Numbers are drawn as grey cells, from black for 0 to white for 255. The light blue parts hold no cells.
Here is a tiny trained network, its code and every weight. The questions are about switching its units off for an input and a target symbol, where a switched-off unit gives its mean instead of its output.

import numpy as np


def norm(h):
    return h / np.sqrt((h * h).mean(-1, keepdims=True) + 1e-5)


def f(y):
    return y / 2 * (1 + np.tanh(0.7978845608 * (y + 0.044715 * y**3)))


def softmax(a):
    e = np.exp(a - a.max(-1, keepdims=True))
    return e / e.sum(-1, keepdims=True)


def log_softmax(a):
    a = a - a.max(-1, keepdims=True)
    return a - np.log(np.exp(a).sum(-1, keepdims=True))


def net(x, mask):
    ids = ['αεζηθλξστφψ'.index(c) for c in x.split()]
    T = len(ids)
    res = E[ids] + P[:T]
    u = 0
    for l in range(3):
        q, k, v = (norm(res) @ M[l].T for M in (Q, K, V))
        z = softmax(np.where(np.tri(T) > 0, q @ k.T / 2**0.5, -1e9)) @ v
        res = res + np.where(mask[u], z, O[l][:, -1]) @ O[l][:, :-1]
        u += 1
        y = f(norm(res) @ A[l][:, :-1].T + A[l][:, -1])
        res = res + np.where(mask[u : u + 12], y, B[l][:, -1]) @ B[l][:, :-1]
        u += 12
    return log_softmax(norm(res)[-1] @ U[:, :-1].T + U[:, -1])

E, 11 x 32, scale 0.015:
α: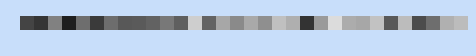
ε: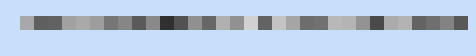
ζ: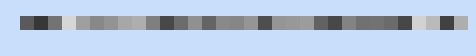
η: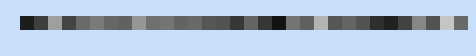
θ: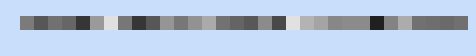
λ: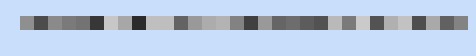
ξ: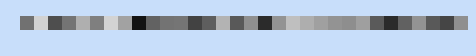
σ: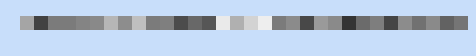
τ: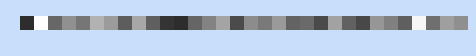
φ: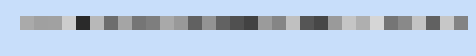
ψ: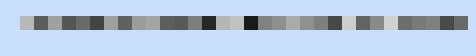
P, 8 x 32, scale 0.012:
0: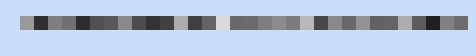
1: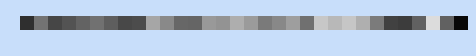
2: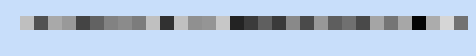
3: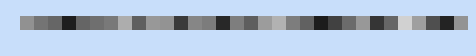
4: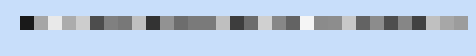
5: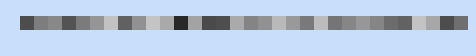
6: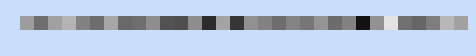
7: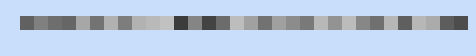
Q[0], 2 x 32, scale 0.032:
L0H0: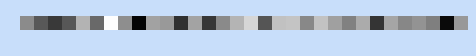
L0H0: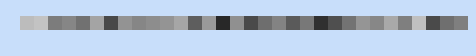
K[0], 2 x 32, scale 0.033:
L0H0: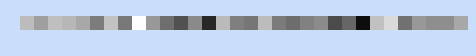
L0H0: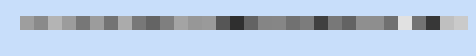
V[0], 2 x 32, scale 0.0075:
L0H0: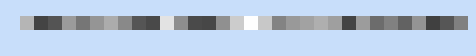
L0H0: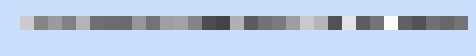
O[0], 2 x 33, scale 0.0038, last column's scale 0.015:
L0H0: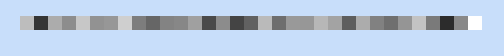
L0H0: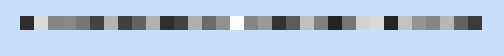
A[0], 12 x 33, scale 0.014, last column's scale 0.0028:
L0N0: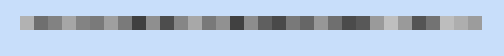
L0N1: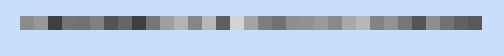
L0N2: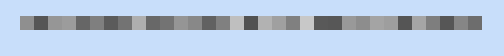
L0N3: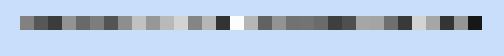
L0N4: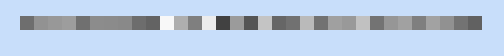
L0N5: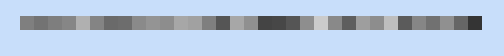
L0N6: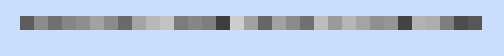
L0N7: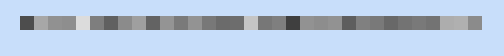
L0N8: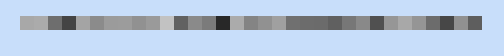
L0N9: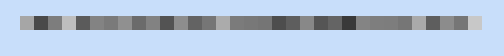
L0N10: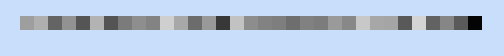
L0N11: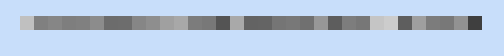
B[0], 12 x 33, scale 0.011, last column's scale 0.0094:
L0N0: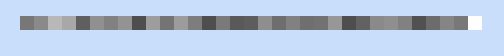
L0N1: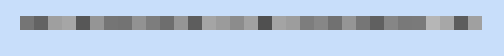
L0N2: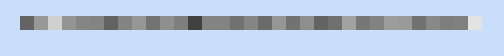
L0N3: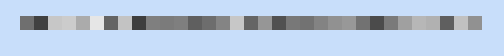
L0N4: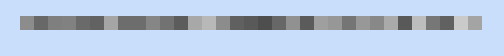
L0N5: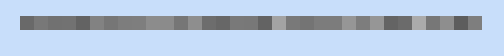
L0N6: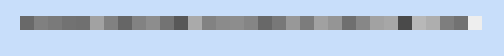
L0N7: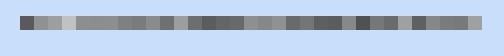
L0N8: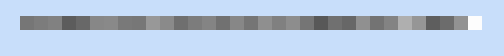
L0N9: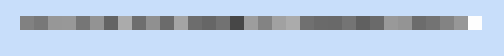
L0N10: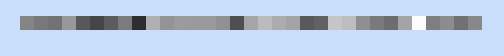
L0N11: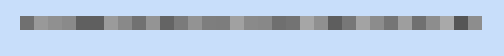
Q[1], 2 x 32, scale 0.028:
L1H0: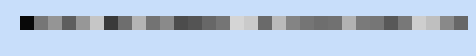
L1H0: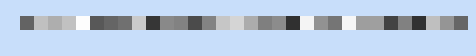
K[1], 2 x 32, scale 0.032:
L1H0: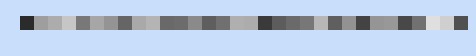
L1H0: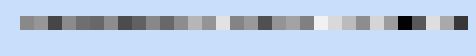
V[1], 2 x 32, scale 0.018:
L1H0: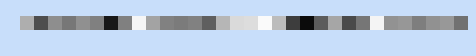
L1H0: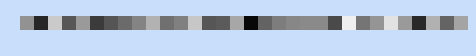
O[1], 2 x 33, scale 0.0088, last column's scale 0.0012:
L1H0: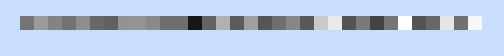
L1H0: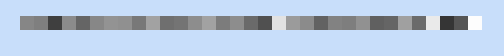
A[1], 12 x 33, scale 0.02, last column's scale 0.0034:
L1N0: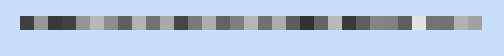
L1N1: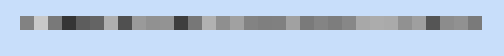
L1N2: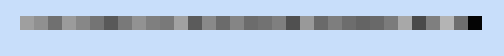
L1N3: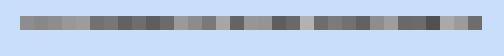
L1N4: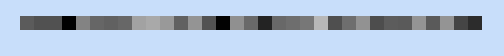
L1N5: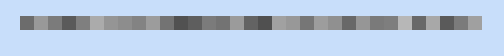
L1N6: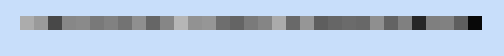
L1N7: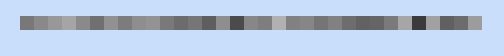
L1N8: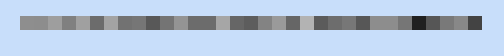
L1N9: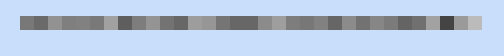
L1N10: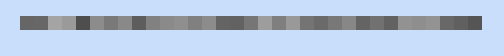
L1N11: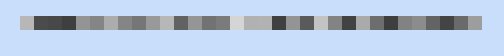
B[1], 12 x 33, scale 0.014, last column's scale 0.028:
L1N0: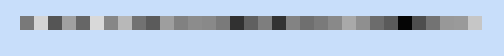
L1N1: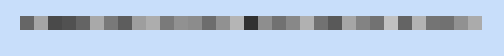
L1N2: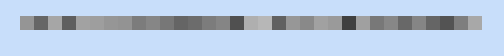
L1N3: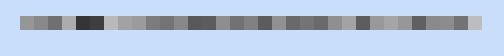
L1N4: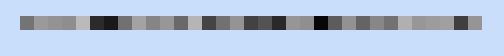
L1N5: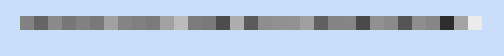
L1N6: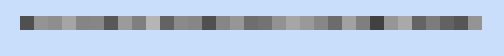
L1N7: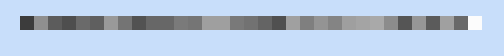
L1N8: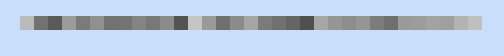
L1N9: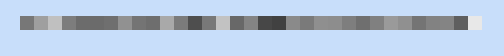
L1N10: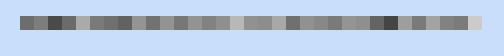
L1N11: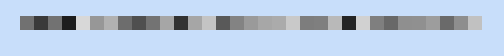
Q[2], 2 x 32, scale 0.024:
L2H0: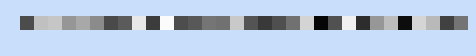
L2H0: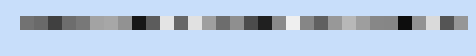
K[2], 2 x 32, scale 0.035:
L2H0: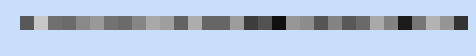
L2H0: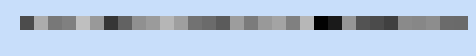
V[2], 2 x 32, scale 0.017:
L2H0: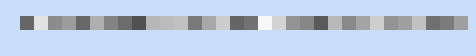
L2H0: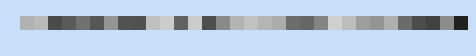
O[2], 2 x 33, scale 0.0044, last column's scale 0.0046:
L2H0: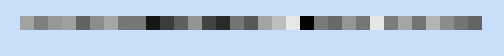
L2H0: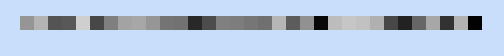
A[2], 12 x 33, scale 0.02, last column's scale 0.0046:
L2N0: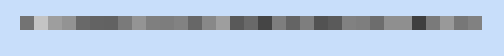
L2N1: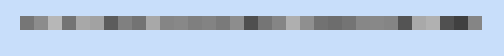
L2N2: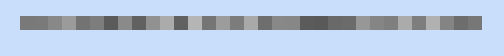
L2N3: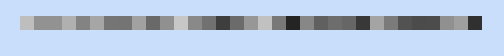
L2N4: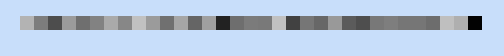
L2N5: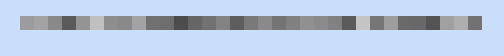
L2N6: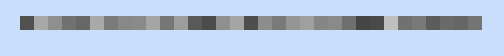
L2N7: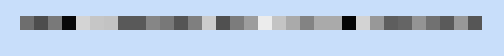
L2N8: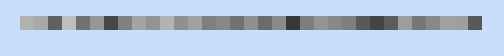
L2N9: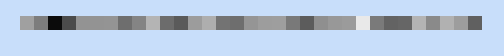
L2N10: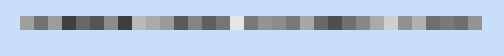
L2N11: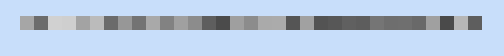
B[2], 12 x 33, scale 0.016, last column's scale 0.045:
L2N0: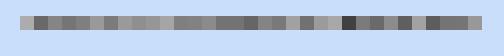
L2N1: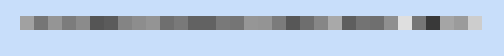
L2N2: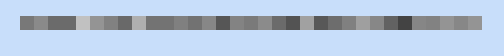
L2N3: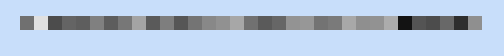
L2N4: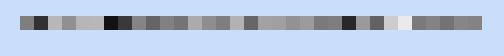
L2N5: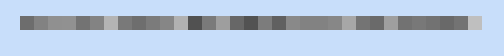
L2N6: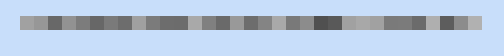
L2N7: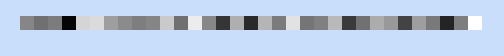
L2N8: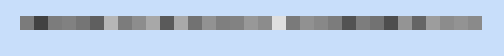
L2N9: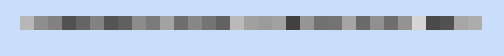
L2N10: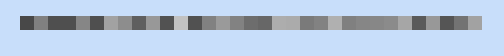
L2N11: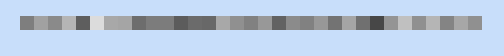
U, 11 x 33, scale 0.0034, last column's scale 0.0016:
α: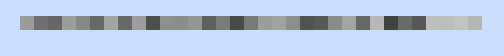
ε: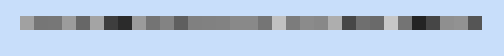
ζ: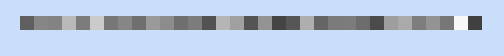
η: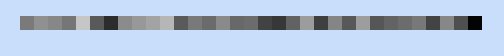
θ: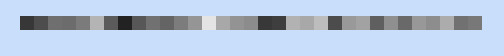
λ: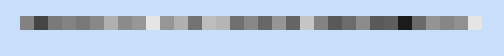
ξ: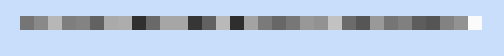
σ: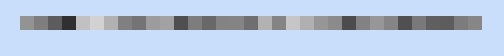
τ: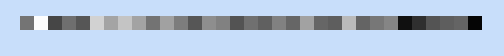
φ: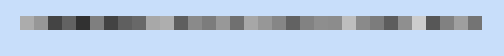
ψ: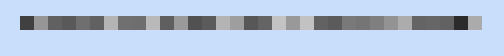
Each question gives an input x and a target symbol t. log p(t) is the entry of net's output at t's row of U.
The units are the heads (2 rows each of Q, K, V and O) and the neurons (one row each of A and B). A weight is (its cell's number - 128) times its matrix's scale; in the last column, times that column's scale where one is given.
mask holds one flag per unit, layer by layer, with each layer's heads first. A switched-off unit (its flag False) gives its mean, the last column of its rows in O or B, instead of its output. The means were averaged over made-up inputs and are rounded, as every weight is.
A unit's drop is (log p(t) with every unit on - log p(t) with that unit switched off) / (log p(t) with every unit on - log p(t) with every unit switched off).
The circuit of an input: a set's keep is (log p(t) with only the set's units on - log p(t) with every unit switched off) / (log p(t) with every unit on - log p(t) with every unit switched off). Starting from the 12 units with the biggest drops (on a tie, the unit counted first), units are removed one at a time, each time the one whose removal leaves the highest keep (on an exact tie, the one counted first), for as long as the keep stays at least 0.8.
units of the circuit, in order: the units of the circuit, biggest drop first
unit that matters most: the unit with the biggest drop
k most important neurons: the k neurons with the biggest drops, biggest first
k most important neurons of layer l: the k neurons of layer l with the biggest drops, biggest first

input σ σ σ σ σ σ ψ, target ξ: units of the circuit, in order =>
L1H0, L2N7
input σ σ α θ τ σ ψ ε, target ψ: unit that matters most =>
L0H0
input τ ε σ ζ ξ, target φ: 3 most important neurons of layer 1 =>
L1N8, L1N9, L1N11
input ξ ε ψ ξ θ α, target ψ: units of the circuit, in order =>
L0H0, L1N1, L2N10
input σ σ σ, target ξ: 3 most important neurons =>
L1N11, L2N7, L1N3
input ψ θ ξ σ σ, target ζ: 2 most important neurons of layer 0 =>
L0N4, L0N7
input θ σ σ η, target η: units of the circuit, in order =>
L1N4, L2N7
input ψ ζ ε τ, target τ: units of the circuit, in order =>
L1N0, L2N7
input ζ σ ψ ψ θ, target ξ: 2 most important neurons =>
L1N9, L2N7
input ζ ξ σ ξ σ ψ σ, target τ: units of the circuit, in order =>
L1H0, L2N3, L2N7, L1N11
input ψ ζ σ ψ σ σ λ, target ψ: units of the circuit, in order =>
L1H0, L2N7, L1N11
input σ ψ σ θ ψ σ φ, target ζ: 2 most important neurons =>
L0N8, L2N11
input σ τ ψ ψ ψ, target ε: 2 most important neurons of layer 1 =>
L1N3, L1N7
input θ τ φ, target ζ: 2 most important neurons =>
L2N11, L2N7
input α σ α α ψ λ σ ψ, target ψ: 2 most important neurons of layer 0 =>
L0N2, L0N11
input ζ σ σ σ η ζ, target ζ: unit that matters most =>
L0N3
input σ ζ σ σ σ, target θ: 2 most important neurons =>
L0N6, L0N3
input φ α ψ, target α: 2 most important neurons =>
L0N10, L1N8
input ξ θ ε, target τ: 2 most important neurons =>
L2N3, L2N7
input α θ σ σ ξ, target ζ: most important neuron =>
L1N7
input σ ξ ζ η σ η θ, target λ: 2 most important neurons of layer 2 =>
L2N7, L2N8
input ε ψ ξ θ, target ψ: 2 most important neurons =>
L2N10, L1N9
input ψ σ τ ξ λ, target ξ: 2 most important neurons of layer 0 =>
L0N4, L0N8
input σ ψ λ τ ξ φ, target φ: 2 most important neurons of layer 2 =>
L2N7, L2N9
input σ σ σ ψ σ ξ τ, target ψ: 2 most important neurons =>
L0N8, L1N7
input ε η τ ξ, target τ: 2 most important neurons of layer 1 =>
L1N0, L1N11
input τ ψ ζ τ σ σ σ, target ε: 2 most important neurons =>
L2N4, L1N3
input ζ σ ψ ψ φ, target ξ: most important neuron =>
L2N7
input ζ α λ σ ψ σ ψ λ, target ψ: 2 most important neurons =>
L0N1, L2N7
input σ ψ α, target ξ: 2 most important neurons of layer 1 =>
L1N11, L1N3
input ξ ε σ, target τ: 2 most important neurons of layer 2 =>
L2N3, L2N7
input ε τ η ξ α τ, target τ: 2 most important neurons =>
L1N0, L2N7
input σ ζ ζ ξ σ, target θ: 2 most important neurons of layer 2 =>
L2N7, L2N1
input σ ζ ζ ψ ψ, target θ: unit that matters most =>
L0N6
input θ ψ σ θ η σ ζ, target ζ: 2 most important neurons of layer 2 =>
L2N11, L2N7
